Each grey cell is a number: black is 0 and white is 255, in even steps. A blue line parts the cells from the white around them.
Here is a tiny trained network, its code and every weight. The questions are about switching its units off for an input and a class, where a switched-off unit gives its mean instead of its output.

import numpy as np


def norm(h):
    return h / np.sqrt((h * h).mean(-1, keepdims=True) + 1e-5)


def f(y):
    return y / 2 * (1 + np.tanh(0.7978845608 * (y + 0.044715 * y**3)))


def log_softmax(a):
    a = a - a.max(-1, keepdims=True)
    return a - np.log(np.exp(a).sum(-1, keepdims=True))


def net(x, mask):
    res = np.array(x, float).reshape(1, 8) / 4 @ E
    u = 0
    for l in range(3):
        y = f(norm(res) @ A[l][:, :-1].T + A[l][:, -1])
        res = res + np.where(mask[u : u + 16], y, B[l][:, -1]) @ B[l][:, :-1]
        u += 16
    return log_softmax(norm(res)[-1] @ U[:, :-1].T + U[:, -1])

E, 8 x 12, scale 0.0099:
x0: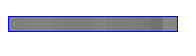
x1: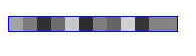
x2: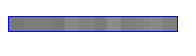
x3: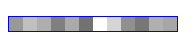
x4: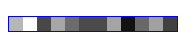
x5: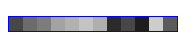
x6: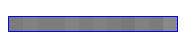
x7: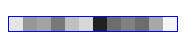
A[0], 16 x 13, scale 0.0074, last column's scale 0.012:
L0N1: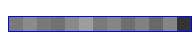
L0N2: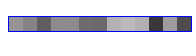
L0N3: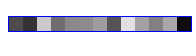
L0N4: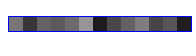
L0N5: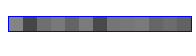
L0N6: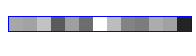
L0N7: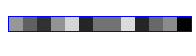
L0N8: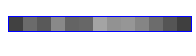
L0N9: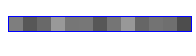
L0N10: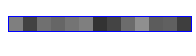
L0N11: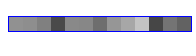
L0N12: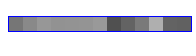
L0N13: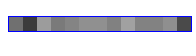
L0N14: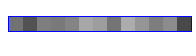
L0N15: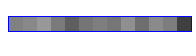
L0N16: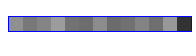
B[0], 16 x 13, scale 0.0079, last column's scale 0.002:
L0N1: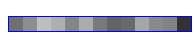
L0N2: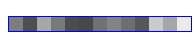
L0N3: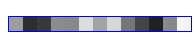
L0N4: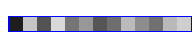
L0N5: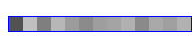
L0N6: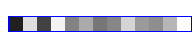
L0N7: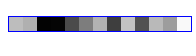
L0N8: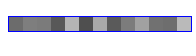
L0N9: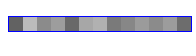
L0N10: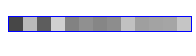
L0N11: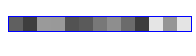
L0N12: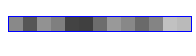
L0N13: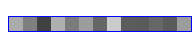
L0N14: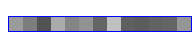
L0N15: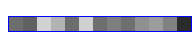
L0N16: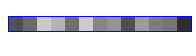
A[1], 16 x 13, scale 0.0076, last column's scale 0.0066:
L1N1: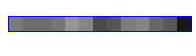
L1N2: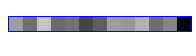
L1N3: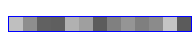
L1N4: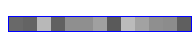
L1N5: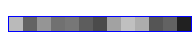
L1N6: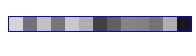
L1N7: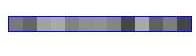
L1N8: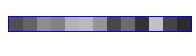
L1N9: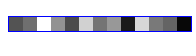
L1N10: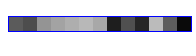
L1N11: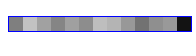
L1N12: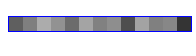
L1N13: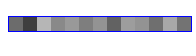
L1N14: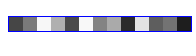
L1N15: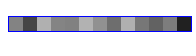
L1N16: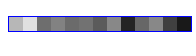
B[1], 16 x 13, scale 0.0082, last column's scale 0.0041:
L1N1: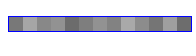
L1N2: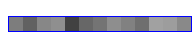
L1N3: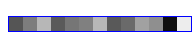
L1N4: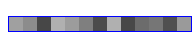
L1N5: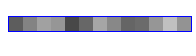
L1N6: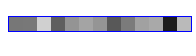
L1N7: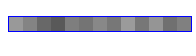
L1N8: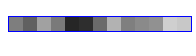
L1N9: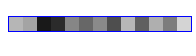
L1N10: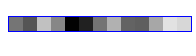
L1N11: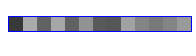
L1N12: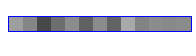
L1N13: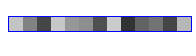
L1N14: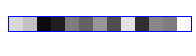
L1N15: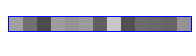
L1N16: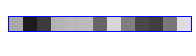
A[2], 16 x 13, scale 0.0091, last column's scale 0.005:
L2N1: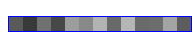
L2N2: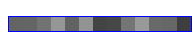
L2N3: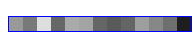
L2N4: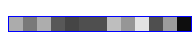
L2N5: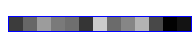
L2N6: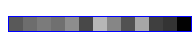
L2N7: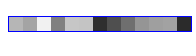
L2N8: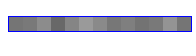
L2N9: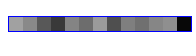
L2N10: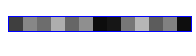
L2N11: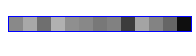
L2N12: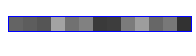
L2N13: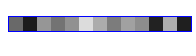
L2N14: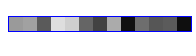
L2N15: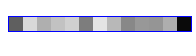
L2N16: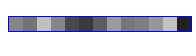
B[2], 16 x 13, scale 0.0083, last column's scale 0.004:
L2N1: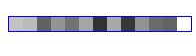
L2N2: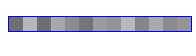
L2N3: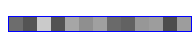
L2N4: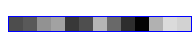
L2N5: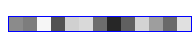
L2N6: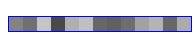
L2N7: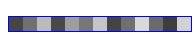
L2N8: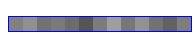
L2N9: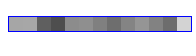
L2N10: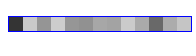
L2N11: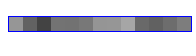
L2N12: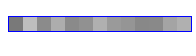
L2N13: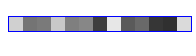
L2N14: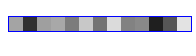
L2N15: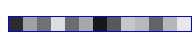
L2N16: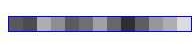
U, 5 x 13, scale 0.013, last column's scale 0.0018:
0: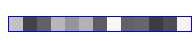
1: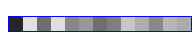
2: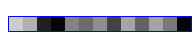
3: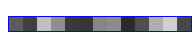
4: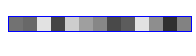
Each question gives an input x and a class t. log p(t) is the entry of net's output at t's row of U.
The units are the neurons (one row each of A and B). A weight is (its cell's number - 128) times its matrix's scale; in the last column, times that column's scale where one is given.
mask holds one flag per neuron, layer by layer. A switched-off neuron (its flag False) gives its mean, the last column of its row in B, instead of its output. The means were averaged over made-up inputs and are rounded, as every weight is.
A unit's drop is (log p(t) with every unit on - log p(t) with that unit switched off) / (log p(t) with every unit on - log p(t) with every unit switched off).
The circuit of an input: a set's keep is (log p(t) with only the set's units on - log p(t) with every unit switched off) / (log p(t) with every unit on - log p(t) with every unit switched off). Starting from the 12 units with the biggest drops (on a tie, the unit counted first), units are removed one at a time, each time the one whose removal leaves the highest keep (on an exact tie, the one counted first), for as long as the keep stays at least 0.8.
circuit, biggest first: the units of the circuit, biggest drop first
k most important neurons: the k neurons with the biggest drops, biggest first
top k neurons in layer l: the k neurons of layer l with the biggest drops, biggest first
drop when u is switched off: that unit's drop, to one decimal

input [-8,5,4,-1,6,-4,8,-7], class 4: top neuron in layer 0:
(L0N8)
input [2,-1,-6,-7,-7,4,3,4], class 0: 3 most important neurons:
(L2N13 L0N3 L1N15)
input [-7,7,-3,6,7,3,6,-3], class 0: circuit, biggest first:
(L2N14 L1N16)
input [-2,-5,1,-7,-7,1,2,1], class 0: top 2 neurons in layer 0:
(L0N3 L0N6)
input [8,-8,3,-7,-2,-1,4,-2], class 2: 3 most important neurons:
(L1N14 L1N9 L0N6)
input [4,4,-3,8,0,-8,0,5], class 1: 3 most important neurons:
(L0N6 L2N15 L1N10)
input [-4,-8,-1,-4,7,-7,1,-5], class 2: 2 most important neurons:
(L1N14 L1N9)
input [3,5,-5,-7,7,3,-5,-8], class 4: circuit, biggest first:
(L2N5 L1N14)
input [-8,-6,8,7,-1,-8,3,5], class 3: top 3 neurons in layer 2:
(L2N4 L2N16 L2N10)
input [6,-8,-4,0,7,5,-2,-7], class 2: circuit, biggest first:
(L1N9 L1N14)
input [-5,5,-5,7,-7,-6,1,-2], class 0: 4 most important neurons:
(L0N3 L2N13 L2N1 L0N5)
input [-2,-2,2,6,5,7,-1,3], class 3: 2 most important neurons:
(L1N10 L1N8)
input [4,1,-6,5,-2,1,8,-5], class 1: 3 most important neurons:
(L0N6 L2N15 L1N3)
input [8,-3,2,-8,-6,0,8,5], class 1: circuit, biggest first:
(L2N10)
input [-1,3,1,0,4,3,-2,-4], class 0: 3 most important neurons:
(L1N16 L1N3 L2N14)
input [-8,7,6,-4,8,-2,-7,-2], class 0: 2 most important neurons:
(L2N14 L1N16)
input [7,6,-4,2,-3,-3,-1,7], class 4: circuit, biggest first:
(L1N6 L1N3)
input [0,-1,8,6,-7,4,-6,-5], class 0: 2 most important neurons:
(L0N3 L2N13)
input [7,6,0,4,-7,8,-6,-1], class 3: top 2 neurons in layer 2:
(L2N14 L2N16)
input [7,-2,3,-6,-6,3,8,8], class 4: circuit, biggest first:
(L2N7)
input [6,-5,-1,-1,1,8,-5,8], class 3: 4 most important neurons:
(L1N10 L1N8 L2N16 L2N5)
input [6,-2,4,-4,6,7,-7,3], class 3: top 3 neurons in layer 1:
(L1N10 L1N8 L1N13)
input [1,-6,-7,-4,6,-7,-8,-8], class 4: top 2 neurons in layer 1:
(L1N10 L1N8)
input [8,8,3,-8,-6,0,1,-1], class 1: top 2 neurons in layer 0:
(L0N4 L0N10)
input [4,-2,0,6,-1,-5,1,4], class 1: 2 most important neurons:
(L0N6 L2N15)
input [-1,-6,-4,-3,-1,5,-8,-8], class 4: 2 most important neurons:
(L2N5 L0N8)
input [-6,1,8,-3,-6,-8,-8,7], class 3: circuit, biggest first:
(L2N4)
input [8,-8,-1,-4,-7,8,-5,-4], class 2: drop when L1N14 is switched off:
1.0
